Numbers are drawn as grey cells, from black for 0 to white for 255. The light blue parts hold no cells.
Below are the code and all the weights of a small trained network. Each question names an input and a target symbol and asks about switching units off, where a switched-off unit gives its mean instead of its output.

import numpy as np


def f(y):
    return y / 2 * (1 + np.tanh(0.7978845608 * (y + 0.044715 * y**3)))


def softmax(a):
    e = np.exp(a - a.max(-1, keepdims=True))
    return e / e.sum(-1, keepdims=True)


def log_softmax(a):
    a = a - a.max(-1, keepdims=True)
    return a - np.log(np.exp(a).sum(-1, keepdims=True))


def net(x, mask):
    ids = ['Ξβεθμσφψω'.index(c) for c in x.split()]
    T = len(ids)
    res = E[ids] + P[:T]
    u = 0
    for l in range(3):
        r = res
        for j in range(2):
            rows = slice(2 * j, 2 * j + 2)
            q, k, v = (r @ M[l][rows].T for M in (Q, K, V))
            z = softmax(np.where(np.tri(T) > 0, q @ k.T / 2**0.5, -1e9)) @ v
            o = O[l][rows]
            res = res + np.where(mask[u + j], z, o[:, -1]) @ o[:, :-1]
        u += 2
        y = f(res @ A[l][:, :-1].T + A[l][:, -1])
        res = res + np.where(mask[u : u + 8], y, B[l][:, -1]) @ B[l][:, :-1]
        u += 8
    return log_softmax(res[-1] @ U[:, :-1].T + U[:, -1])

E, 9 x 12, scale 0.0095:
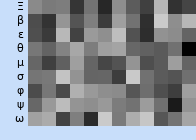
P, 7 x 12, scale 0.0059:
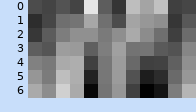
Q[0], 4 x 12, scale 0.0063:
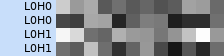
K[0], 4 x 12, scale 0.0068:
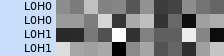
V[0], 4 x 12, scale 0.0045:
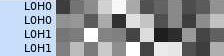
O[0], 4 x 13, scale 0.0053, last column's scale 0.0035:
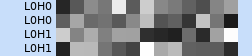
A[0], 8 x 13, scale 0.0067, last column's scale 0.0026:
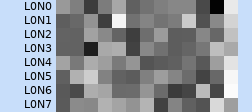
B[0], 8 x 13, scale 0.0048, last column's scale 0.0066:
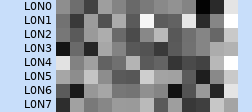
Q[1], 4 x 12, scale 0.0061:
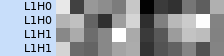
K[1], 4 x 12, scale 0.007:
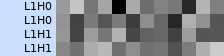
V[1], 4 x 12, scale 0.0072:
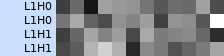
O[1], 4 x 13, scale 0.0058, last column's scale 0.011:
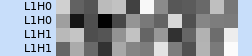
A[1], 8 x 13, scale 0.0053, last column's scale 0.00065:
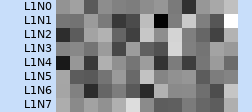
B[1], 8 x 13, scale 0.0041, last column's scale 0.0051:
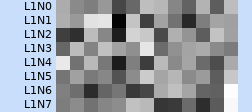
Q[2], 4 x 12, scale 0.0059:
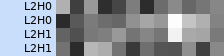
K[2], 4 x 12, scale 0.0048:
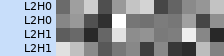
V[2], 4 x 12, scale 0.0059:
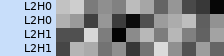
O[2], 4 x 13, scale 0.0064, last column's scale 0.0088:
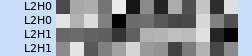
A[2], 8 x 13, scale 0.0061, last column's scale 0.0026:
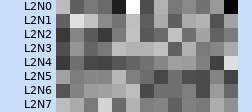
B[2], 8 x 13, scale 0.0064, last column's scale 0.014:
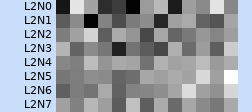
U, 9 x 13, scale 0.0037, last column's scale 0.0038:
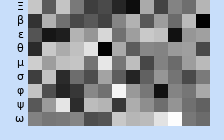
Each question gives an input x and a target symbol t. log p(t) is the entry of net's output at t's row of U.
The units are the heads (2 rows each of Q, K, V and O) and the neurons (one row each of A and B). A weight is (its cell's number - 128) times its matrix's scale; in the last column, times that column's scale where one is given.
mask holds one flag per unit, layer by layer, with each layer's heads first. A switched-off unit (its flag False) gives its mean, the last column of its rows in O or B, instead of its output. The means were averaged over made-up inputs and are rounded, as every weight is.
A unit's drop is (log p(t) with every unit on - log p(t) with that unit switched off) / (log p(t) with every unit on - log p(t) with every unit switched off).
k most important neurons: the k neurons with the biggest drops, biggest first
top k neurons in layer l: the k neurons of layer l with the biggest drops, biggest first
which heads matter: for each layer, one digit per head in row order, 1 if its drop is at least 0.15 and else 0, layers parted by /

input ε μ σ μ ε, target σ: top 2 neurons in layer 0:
L0N5, L0N6
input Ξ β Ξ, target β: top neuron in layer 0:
L0N6
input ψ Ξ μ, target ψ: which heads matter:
01 / 10 / 00
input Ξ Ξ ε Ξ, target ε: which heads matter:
01 / 00 / 10
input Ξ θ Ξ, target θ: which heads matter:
00 / 10 / 10
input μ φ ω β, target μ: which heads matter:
01 / 01 / 11
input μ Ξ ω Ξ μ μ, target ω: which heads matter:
11 / 01 / 01
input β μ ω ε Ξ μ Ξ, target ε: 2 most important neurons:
L1N2, L0N6
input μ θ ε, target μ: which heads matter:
01 / 10 / 11
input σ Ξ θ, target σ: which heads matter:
01 / 10 / 01
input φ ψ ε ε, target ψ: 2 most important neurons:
L2N2, L0N5
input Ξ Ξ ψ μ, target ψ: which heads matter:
00 / 10 / 00
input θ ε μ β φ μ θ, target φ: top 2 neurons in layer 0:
L0N7, L0N6
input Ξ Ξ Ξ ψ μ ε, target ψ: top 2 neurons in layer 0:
L0N6, L0N7
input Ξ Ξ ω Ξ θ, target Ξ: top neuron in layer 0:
L0N6
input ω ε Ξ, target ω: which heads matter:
01 / 00 / 01
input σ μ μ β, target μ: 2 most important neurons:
L0N1, L2N7
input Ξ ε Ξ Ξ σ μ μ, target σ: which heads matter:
00 / 10 / 01
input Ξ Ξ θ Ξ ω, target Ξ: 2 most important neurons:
L0N6, L0N0
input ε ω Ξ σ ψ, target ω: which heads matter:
01 / 01 / 01
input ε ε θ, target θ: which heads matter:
00 / 10 / 10
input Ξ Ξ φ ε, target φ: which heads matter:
00 / 10 / 00
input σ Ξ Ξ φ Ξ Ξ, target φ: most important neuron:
L0N7
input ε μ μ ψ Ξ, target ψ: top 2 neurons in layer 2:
L2N2, L2N4
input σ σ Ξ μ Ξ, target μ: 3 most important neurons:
L0N1, L2N7, L0N4
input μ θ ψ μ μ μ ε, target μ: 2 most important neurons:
L0N1, L2N7
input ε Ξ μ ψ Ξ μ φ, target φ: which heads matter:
10 / 10 / 00
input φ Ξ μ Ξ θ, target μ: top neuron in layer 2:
L2N7
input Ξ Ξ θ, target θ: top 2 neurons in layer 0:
L0N1, L0N0
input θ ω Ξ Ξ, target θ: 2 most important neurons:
L1N2, L0N4
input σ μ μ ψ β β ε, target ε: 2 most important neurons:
L0N4, L0N1
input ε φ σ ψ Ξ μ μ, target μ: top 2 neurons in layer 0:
L0N1, L0N4
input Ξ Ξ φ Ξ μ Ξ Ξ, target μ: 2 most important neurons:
L0N1, L2N7
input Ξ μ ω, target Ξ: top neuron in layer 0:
L0N0
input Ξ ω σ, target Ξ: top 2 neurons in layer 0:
L0N6, L0N0
